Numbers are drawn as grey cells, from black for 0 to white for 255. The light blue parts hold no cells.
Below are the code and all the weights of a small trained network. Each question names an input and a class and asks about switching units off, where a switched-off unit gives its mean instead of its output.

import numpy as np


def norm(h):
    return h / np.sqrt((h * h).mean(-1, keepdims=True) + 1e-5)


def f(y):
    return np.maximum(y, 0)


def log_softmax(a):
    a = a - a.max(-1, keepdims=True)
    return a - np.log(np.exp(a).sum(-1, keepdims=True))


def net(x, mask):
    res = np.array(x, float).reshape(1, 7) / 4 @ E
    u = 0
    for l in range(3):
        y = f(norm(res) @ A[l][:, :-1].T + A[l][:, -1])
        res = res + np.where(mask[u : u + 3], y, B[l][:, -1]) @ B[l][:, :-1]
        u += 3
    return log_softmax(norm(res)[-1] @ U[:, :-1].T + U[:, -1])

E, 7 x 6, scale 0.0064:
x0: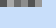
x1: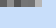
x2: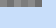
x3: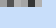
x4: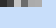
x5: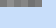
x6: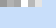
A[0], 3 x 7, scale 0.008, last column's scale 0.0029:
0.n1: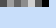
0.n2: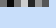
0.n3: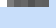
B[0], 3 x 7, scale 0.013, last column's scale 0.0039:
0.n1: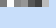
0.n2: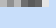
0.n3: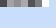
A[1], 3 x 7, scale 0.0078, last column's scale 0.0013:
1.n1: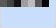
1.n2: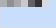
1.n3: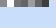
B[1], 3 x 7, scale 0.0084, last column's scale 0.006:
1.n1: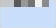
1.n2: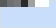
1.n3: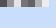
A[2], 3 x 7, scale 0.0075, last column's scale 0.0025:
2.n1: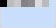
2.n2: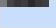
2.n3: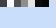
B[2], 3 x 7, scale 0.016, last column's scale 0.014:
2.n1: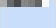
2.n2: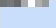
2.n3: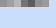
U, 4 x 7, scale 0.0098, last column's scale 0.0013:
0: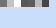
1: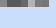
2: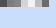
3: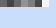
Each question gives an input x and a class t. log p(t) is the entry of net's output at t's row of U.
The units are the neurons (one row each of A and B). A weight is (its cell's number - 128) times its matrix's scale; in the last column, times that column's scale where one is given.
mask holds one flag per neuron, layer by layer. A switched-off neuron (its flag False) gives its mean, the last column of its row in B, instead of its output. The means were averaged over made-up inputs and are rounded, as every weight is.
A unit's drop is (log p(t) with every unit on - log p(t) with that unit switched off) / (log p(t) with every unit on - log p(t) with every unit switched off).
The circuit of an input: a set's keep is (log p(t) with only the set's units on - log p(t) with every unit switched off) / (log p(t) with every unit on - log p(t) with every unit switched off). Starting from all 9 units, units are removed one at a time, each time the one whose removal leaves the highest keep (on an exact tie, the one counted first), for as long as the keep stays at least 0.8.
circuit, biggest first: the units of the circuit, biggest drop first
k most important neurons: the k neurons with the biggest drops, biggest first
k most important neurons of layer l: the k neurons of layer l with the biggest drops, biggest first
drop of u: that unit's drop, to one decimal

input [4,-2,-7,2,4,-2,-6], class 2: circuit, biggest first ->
(2.n2 1.n3 1.n2)
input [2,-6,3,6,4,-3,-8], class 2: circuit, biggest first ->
(2.n2 1.n3)
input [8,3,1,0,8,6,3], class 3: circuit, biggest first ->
(2.n1 2.n2)
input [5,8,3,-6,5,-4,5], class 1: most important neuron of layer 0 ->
(0.n3)
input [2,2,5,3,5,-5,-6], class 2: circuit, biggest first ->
(2.n2 1.n3 1.n2)
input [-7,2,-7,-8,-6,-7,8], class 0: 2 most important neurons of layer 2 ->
(2.n3 2.n2)
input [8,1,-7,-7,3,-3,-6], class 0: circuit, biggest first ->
(2.n3 0.n1)
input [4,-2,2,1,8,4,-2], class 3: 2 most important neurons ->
(1.n2 2.n2)
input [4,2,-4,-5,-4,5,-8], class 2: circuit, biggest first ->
(2.n2 2.n1)
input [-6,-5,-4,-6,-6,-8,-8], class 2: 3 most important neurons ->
(2.n2 2.n1 0.n1)
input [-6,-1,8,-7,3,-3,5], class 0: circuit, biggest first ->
(0.n1 2.n3)
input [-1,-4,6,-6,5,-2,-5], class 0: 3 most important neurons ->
(2.n3 1.n2 2.n1)
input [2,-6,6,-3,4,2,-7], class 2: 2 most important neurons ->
(2.n2 2.n1)
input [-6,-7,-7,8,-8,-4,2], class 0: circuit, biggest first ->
(2.n1)
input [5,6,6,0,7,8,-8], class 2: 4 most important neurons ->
(2.n2 1.n3 1.n2 2.n1)
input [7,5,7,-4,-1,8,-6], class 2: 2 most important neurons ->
(2.n2 1.n2)
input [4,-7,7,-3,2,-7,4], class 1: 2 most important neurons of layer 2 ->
(2.n1 2.n2)
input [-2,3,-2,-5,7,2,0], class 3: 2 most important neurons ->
(2.n1 1.n3)
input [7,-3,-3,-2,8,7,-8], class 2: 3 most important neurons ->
(2.n2 1.n3 1.n2)
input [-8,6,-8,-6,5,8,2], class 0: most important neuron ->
(0.n1)
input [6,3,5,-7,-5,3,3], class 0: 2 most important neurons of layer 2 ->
(2.n3 2.n2)
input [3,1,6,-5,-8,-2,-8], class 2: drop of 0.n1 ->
0.2
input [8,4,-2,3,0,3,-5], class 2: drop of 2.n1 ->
0.2
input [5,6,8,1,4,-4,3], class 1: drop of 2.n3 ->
0.0
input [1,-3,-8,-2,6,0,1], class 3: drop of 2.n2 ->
0.1
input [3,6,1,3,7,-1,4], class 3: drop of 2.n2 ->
0.2
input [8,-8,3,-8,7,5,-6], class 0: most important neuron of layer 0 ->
(0.n1)
